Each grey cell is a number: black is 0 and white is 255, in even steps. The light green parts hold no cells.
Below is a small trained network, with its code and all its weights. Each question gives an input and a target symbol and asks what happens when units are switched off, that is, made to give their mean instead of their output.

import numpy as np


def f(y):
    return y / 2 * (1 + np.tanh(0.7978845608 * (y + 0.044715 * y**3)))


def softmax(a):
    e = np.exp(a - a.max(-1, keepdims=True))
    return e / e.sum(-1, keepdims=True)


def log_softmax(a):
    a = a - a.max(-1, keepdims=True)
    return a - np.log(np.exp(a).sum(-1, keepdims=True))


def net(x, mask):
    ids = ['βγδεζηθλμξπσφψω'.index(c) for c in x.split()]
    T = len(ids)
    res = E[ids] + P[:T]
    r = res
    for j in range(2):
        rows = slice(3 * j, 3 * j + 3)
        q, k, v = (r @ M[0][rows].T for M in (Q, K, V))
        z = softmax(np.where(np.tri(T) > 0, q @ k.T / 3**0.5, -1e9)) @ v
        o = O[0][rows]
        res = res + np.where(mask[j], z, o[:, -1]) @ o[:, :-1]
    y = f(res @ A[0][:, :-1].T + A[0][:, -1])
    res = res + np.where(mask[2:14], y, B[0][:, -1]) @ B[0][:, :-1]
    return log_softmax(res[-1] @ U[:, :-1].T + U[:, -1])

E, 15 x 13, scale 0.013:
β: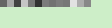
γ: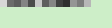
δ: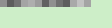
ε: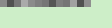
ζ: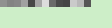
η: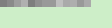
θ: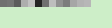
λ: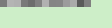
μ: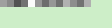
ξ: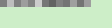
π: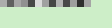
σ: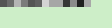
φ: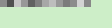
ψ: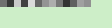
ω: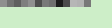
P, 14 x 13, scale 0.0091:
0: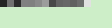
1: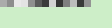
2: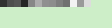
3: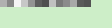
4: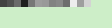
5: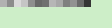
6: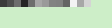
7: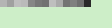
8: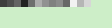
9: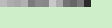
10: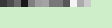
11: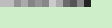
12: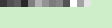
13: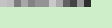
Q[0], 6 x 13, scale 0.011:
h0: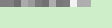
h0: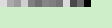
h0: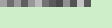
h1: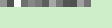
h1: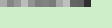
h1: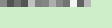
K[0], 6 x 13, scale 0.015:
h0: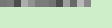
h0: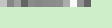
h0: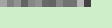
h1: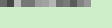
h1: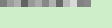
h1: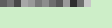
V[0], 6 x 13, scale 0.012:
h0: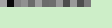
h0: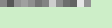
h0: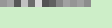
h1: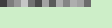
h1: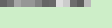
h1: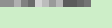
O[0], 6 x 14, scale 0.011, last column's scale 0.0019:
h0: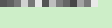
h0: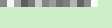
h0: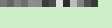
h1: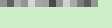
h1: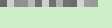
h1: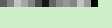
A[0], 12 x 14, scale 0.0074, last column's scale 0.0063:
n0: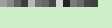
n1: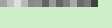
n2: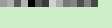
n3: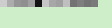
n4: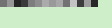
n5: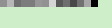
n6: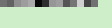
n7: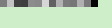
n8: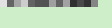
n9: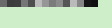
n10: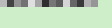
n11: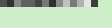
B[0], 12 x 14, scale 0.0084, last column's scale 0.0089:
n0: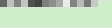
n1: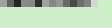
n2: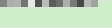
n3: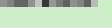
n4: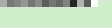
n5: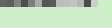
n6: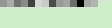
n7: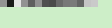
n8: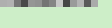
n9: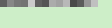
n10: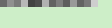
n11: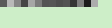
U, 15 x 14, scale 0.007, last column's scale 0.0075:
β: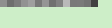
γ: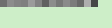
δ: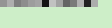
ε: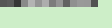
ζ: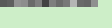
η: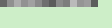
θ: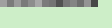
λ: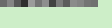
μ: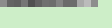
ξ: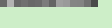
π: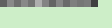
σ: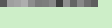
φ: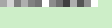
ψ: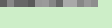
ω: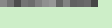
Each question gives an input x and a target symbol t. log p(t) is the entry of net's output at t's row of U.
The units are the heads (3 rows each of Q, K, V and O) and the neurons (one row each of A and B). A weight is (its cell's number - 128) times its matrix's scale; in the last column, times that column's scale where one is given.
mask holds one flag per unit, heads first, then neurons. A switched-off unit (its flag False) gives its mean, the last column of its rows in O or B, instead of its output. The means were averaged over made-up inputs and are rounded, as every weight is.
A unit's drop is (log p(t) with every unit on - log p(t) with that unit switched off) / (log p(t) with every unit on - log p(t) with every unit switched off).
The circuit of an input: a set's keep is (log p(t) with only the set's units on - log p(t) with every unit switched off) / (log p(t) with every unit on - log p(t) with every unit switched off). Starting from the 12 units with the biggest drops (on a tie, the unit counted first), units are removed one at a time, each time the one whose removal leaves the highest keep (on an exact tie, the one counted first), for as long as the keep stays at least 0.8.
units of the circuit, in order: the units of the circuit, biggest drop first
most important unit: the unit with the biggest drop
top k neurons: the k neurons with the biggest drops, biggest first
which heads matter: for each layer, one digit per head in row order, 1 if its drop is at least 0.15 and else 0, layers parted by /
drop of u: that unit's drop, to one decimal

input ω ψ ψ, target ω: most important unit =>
h1
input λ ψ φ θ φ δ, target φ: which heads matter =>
00
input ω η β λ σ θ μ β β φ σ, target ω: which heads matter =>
01
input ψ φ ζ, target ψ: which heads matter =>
10
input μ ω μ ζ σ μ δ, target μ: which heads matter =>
11
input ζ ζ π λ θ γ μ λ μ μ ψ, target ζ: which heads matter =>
01
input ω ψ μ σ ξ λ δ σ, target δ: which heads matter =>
10
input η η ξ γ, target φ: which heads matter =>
01
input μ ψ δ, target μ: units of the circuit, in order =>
[h1 h0 n7 n4]
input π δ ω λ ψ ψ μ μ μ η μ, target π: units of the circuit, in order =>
[n6 h0 h1]
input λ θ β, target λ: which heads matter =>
10
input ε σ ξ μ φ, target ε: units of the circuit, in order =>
[h0 h1]
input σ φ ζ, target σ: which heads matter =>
11
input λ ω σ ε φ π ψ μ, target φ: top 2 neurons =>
[n10 n4]
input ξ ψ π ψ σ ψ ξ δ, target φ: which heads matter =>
01
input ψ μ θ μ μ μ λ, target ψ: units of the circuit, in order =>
[h0 n5]
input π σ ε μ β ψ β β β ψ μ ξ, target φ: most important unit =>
n5
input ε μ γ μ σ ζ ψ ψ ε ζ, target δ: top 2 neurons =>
[n8 n10]
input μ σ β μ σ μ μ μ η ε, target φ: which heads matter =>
00
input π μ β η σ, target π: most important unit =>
n6
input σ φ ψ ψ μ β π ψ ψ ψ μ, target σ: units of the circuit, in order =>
[h0 h1 n11]
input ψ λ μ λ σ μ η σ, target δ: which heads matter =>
10
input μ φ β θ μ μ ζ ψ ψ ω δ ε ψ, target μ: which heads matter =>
11
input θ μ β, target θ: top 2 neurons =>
[n7 n4]
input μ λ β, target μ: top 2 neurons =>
[n7 n4]
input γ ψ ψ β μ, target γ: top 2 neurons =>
[n2 n9]
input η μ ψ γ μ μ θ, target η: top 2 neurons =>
[n7 n1]
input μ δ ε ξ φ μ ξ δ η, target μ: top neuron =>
[n7]
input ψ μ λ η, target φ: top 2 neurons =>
[n5 n4]
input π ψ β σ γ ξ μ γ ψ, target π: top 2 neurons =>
[n6 n11]
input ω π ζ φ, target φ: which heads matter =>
01
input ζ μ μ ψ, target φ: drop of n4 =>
0.1
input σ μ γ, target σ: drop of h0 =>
0.7
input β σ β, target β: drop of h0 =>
0.2
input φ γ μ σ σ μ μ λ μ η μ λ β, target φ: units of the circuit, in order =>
[h0]
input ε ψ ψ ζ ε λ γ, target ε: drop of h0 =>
0.8
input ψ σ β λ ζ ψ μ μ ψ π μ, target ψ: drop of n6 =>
0.0
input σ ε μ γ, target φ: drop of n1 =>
0.1
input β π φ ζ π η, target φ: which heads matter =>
00
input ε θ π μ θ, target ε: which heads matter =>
11
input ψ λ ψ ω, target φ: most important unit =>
n4
